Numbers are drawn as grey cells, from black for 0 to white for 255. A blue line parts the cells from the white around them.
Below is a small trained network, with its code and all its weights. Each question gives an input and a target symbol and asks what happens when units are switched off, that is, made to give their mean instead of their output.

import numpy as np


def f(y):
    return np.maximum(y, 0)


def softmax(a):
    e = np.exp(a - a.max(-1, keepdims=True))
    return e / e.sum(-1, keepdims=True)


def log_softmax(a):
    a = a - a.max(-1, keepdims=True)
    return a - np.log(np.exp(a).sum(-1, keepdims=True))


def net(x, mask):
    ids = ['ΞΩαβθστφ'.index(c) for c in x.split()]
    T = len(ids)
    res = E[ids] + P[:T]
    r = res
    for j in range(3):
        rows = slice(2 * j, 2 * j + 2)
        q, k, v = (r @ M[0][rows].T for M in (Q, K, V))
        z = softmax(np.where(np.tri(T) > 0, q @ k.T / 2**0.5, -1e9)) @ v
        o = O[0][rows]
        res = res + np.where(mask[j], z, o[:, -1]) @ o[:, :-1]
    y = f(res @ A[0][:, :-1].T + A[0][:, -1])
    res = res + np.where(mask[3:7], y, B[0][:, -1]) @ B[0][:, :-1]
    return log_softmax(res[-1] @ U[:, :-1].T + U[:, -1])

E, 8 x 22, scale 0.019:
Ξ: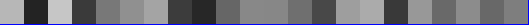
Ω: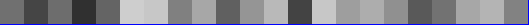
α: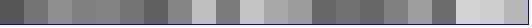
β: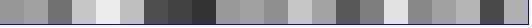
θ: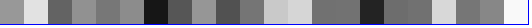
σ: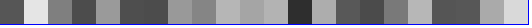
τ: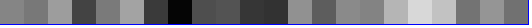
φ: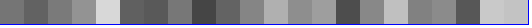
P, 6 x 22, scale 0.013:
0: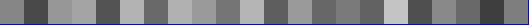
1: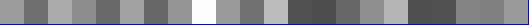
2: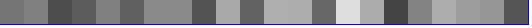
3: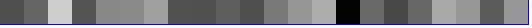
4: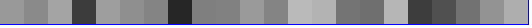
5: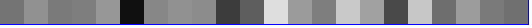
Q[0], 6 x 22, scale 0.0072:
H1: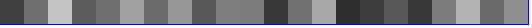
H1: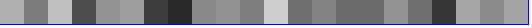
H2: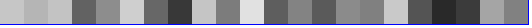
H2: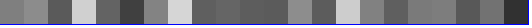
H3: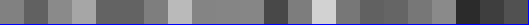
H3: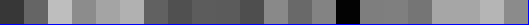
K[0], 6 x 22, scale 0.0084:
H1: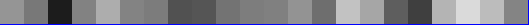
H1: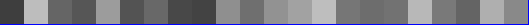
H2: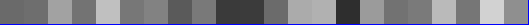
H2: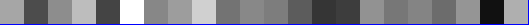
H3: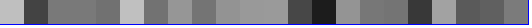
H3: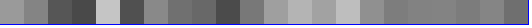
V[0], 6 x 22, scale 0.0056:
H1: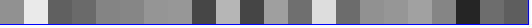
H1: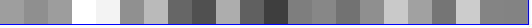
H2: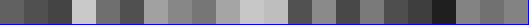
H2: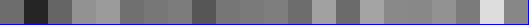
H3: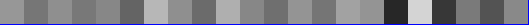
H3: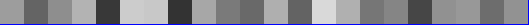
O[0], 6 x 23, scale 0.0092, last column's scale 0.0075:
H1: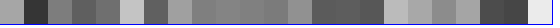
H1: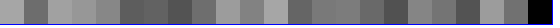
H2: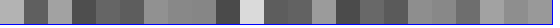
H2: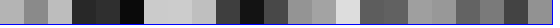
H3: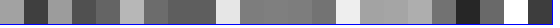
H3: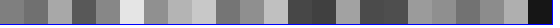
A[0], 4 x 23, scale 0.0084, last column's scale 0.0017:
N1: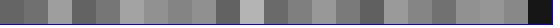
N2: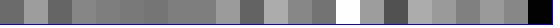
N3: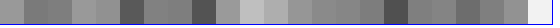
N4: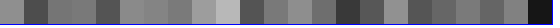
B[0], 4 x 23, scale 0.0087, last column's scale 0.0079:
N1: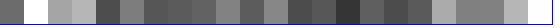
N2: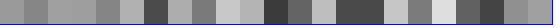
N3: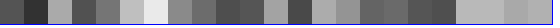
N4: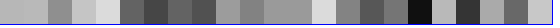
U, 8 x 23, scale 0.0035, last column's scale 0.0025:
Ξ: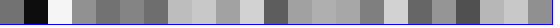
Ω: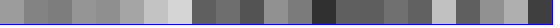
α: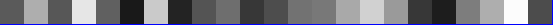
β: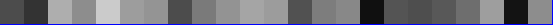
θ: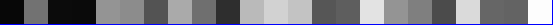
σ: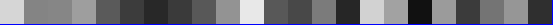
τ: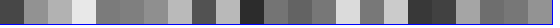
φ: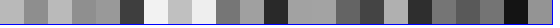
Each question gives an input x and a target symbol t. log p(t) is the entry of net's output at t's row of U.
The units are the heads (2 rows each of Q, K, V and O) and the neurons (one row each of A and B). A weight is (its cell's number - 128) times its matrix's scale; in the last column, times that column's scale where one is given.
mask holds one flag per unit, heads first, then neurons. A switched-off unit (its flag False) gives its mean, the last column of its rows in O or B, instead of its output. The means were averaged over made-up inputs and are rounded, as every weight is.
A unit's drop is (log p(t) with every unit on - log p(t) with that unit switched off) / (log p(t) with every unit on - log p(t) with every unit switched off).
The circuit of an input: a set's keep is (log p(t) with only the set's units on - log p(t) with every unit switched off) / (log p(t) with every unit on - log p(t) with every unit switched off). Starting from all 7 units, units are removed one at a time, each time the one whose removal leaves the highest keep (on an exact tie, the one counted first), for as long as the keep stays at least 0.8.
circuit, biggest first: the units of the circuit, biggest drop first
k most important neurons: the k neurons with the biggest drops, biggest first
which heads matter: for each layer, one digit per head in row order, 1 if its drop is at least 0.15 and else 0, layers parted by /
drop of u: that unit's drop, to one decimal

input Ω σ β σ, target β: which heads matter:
100
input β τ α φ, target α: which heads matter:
100
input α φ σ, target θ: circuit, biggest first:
[H1 N4]
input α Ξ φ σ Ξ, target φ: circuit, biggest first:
[H2]
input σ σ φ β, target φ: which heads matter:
010
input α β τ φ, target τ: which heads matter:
010
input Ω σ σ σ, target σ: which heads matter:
101
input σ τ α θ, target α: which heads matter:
100
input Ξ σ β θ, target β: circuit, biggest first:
[H1 N3]
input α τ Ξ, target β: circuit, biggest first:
[H1 N3 H3 N1]
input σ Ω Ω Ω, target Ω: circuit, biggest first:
[H3 N1]
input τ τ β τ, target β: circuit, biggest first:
[H1 N1]
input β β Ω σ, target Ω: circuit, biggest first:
[H3 N1]
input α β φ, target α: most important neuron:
[N3]
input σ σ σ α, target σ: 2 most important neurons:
[N4 N1]
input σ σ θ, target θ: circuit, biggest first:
[N1 N4 H1]
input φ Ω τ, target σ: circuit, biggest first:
[H1 N2]
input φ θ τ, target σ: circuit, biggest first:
[N2 H1]
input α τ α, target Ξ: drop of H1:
0.3
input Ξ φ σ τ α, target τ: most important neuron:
[N4]
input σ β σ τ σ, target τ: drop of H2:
1.1
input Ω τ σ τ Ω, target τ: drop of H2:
1.0
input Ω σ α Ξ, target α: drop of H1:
0.9
